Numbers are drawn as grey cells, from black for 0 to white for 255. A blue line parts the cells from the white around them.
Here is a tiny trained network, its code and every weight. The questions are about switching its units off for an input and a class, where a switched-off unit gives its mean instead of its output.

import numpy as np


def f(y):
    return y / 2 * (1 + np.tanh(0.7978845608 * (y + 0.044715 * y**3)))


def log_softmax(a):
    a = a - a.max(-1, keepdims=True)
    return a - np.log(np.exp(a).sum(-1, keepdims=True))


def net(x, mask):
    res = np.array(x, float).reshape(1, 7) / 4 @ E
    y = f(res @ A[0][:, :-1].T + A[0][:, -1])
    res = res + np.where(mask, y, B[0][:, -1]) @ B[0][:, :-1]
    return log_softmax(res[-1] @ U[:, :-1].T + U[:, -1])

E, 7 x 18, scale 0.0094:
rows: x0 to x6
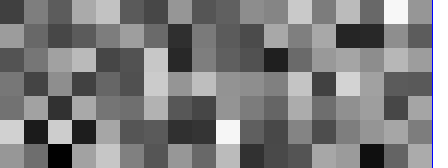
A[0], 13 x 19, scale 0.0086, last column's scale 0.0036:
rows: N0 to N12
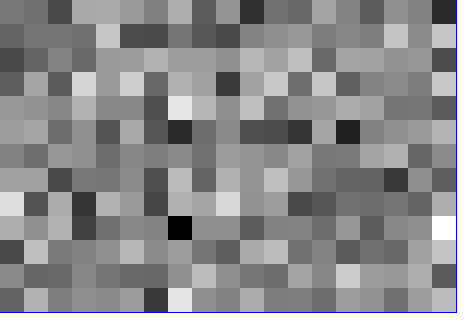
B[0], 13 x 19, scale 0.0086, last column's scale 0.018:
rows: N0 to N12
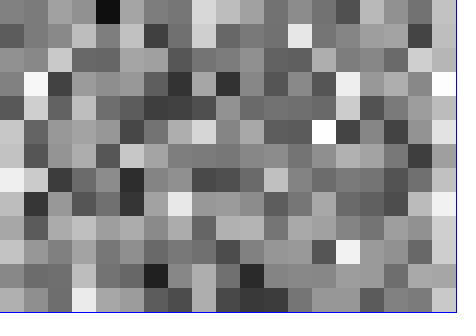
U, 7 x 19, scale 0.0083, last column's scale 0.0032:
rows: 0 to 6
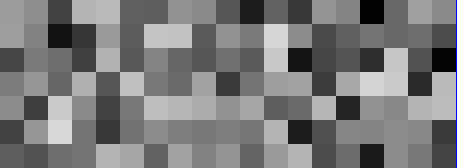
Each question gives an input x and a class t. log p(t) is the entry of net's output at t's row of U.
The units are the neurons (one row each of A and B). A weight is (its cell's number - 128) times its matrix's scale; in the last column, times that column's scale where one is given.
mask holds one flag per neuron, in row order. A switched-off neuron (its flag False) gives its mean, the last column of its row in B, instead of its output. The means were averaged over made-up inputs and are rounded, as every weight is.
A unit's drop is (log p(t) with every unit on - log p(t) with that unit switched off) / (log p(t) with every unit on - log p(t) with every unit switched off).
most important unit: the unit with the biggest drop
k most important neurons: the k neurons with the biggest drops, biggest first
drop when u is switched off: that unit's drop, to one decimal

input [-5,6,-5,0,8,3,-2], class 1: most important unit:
N7
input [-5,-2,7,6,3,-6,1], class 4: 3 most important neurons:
[N3 N10 N12]
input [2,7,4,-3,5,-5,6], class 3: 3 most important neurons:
[N0 N3 N8]
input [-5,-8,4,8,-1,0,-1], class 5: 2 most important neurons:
[N5 N8]
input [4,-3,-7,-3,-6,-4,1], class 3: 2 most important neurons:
[N3 N10]
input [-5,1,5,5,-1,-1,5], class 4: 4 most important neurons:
[N3 N12 N4 N7]
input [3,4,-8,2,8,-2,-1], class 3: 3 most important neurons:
[N8 N5 N10]
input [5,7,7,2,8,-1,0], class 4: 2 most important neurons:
[N3 N10]
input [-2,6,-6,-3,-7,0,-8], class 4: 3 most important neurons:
[N8 N4 N12]
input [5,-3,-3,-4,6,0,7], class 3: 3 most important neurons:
[N0 N8 N1]
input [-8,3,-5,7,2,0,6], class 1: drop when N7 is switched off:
0.1
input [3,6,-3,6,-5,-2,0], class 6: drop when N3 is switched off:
0.2
